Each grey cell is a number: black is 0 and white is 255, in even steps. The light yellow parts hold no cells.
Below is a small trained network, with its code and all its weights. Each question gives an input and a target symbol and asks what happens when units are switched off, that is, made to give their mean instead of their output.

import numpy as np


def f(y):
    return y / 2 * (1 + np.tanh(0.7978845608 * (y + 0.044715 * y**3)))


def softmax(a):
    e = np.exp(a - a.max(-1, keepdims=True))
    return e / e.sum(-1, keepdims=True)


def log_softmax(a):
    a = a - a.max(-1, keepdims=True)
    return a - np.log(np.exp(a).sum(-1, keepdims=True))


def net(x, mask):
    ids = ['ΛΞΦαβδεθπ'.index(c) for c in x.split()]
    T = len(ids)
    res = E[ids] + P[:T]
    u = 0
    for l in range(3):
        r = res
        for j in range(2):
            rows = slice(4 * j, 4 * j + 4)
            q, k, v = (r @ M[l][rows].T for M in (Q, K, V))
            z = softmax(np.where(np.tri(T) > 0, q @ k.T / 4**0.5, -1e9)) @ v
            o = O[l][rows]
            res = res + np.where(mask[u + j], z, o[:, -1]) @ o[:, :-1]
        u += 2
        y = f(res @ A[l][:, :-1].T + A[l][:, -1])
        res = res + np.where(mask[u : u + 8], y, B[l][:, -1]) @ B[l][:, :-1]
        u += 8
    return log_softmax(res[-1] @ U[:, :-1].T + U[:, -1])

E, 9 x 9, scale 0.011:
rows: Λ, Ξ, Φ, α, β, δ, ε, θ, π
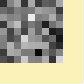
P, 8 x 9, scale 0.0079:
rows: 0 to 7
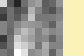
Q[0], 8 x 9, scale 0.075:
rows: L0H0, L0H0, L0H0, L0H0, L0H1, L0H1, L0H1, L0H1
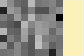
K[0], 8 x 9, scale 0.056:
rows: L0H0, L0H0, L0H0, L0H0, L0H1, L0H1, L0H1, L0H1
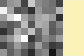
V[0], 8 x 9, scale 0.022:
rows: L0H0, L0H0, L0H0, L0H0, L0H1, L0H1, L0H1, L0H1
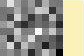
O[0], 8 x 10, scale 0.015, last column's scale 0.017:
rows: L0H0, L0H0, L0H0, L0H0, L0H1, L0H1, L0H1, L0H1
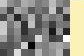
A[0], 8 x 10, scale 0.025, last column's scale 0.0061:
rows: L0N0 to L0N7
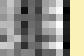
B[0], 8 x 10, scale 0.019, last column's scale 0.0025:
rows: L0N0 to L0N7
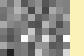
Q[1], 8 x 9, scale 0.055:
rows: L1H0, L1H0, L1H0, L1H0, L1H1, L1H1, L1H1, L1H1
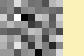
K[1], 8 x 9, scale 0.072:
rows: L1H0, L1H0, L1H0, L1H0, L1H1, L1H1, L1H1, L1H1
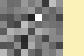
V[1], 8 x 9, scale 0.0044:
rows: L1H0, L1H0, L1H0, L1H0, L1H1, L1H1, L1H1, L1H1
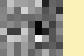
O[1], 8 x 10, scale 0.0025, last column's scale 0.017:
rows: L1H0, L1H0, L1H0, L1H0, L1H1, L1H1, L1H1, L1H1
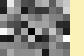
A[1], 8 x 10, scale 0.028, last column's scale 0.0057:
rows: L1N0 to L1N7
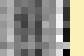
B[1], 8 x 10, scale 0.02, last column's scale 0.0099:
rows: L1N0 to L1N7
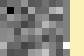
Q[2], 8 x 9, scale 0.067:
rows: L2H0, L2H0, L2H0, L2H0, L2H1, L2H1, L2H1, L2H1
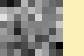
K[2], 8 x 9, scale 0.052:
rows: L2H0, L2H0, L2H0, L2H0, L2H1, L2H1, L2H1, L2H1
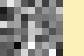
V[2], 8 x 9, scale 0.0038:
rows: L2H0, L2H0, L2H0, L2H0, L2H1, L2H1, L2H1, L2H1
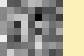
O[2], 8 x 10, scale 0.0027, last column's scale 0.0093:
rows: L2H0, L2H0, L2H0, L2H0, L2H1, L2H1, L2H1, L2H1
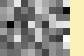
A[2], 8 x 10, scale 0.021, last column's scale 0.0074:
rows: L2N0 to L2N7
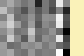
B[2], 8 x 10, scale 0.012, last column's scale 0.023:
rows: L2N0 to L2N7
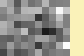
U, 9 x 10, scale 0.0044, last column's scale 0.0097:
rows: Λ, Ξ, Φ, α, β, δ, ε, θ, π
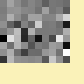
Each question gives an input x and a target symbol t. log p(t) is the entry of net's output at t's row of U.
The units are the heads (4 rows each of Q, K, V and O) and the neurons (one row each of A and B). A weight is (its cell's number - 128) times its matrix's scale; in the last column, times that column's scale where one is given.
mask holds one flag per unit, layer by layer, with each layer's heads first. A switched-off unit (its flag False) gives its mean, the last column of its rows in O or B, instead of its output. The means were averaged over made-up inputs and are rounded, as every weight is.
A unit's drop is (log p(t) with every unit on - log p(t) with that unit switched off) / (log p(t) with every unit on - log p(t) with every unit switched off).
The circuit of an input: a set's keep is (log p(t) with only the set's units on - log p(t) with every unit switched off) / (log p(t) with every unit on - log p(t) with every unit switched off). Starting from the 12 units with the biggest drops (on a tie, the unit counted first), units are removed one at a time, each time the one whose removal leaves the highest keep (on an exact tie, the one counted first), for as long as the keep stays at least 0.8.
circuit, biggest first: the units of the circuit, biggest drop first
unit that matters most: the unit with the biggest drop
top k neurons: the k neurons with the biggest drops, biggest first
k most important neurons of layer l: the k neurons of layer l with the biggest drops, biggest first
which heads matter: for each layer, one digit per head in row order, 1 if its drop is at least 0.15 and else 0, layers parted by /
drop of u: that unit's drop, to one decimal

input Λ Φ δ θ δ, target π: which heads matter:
01 / 00 / 00
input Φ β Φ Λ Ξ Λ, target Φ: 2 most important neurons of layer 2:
(L2N1 L2N6)
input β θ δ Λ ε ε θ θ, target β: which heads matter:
11 / 00 / 00
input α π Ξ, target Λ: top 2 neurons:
(L2N4 L0N7)
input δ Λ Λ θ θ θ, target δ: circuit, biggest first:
(L0H0)
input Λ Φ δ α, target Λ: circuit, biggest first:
(L0H1 L2N4)
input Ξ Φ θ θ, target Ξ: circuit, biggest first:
(L0N5 L0H1 L0H0)
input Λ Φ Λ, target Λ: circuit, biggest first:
(L0H1 L2N4)
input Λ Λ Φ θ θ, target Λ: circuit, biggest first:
(L0H1 L2N4)
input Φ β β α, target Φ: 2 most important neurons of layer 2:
(L2N1 L2N6)
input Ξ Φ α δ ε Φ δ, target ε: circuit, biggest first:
(L0H1 L0H0)
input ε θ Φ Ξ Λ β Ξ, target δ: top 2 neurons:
(L1N6 L0N5)
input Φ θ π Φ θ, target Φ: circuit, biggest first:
(L0H1 L2N1 L0H0)
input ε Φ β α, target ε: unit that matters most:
L0H1
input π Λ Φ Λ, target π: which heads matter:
10 / 00 / 00
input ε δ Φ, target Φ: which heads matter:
01 / 00 / 00
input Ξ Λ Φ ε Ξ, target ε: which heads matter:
11 / 00 / 00
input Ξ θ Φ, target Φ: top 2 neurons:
(L2N1 L0N5)
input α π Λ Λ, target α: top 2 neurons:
(L0N7 L2N6)
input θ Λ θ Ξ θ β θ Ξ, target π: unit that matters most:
L0H0
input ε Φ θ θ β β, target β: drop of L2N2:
0.0
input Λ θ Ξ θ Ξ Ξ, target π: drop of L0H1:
0.5
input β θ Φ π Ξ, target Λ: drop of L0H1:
1.2
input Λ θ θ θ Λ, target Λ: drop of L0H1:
1.0
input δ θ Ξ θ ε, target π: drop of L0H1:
0.4
